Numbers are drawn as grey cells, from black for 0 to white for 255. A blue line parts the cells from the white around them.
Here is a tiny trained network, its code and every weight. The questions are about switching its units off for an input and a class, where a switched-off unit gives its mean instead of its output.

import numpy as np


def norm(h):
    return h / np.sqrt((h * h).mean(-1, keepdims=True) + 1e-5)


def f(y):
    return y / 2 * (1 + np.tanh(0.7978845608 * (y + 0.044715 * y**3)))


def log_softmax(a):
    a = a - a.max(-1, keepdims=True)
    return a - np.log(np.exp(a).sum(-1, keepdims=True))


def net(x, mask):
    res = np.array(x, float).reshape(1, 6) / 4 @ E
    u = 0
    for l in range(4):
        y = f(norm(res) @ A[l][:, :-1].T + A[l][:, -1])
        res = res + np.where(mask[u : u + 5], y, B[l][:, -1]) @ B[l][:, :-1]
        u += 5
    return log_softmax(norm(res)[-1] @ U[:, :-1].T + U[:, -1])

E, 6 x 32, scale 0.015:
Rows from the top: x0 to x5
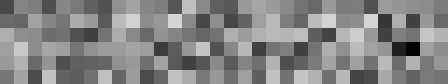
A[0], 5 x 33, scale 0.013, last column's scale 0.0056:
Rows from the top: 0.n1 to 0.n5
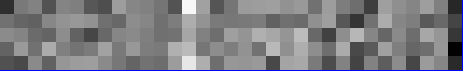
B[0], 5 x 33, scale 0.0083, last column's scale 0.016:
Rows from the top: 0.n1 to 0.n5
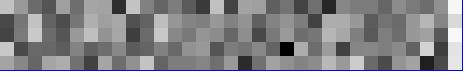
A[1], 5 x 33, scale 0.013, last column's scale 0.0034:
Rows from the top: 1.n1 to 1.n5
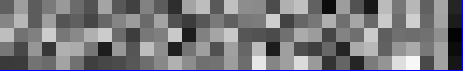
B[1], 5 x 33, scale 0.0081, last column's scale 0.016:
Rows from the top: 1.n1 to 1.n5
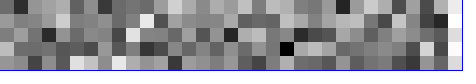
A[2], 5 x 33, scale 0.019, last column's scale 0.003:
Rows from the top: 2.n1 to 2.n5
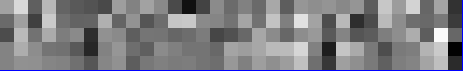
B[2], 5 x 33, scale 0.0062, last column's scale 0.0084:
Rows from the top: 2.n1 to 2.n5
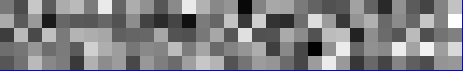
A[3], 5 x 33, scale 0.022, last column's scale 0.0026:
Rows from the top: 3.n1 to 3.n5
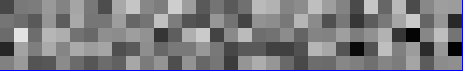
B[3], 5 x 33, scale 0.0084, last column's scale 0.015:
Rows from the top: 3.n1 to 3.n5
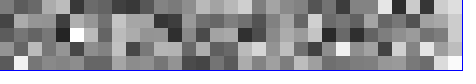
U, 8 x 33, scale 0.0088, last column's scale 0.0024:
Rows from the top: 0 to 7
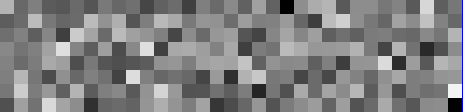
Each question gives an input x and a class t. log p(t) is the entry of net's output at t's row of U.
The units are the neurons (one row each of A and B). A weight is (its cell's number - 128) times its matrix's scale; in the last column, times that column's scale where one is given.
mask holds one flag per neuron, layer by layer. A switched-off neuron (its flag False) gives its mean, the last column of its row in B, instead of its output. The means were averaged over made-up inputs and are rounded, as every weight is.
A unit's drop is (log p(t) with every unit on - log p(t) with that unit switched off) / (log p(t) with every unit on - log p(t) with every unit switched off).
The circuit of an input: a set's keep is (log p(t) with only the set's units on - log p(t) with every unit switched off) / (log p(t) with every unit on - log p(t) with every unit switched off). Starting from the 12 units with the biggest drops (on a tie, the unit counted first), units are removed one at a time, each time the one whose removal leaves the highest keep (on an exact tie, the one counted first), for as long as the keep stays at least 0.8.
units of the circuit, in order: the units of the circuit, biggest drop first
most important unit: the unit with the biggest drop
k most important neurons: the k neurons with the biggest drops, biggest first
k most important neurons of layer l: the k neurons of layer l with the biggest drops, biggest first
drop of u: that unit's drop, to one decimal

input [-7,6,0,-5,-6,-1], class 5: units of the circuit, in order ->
(1.n3)
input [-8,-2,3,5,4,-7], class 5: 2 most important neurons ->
(1.n3; 0.n4)
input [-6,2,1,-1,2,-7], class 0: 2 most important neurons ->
(1.n4; 0.n1)
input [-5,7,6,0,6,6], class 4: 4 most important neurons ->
(3.n1; 1.n4; 0.n5; 0.n2)
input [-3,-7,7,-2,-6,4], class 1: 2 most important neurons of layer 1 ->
(1.n2; 1.n4)
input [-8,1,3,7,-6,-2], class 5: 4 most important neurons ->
(1.n3; 1.n5; 3.n5; 3.n2)
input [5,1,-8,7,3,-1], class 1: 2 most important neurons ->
(3.n4; 0.n2)
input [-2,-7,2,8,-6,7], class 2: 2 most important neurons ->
(3.n3; 1.n4)
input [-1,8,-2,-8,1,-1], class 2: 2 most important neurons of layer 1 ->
(1.n5; 1.n1)
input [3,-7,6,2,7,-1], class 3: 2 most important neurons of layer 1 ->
(1.n2; 1.n5)
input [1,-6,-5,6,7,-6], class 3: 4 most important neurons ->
(1.n2; 1.n5; 0.n4; 0.n3)
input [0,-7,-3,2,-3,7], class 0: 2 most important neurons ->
(0.n4; 2.n2)
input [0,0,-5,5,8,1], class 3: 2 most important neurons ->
(1.n2; 0.n3)
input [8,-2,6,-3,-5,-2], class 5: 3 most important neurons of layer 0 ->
(0.n1; 0.n2; 0.n5)
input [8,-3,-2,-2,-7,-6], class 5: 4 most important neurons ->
(0.n1; 1.n2; 3.n5; 0.n4)
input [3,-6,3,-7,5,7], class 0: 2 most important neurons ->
(2.n2; 0.n4)
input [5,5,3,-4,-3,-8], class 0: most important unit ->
1.n4
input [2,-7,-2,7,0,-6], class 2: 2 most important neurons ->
(3.n3; 0.n4)
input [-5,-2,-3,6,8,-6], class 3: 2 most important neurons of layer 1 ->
(1.n2; 1.n5)
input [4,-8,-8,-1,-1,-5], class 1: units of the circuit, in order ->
(3.n4)
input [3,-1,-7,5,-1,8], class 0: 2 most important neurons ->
(2.n2; 0.n3)
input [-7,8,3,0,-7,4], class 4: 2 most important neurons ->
(3.n1; 1.n2)
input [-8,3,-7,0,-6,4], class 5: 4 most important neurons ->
(1.n3; 0.n3; 1.n2; 3.n5)
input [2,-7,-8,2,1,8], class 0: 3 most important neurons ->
(2.n2; 0.n4; 0.n3)
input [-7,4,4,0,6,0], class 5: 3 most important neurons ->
(1.n3; 0.n5; 3.n5)
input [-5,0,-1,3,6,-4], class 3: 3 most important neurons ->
(1.n2; 0.n1; 0.n4)
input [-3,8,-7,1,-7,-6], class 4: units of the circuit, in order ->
(3.n1)
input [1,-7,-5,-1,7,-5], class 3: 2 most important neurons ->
(1.n2; 3.n1)
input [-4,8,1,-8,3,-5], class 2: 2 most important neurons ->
(1.n5; 3.n2)
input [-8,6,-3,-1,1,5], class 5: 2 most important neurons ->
(1.n3; 1.n1)
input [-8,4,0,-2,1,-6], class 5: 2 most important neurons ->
(1.n3; 0.n4)
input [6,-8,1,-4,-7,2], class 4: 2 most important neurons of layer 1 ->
(1.n1; 1.n2)
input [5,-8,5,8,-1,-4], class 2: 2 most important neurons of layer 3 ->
(3.n3; 3.n1)
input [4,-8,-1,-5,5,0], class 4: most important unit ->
1.n1
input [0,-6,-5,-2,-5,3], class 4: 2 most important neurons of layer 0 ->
(0.n3; 0.n2)
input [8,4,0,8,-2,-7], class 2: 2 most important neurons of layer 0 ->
(0.n4; 0.n1)
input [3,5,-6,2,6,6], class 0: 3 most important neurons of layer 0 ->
(0.n3; 0.n4; 0.n5)
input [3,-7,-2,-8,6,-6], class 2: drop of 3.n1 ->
0.1
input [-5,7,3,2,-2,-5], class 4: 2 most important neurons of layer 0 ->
(0.n4; 0.n1)
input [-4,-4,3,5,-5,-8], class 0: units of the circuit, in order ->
(1.n4)
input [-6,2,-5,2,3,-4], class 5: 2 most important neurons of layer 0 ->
(0.n3; 0.n4)
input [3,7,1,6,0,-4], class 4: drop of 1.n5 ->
0.3
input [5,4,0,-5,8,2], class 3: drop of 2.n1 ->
0.0
